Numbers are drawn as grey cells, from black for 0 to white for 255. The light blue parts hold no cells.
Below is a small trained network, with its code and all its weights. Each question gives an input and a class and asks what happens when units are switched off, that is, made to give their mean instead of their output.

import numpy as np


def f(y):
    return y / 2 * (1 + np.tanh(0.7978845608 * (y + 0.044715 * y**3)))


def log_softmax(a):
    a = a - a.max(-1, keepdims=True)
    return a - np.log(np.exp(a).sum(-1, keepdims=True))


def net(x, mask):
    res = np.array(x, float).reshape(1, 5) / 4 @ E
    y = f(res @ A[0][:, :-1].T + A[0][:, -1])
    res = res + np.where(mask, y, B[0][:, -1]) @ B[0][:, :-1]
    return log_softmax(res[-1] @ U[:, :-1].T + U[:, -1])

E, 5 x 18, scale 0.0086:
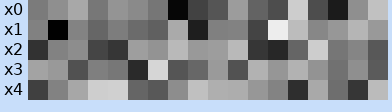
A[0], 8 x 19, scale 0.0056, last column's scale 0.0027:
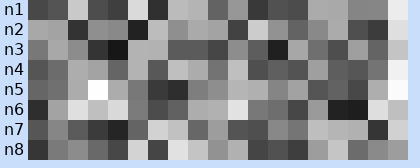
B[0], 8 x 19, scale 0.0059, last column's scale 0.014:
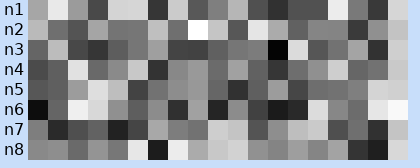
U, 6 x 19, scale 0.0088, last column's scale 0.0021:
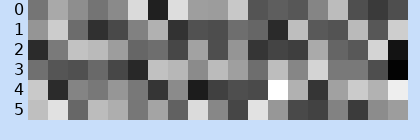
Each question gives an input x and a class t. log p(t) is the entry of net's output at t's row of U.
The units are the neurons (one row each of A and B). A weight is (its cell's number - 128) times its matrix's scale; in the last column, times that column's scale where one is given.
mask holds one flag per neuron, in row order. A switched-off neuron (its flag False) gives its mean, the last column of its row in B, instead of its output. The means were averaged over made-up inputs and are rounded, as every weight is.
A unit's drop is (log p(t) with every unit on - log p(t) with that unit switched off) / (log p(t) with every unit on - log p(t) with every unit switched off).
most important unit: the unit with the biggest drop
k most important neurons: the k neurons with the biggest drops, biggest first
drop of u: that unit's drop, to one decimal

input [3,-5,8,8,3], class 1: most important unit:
n3
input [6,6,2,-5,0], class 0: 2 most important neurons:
n1, n6
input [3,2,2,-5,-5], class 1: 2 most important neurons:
n3, n8
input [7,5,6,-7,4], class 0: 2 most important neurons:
n1, n8
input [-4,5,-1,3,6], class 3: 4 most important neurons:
n6, n1, n4, n5
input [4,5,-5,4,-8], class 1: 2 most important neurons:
n3, n5
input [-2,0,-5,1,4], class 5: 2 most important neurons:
n2, n4
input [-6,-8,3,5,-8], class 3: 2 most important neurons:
n7, n2
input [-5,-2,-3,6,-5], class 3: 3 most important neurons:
n7, n1, n5
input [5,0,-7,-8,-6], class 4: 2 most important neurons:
n6, n5
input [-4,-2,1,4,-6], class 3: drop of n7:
0.2
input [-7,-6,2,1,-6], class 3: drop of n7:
0.4
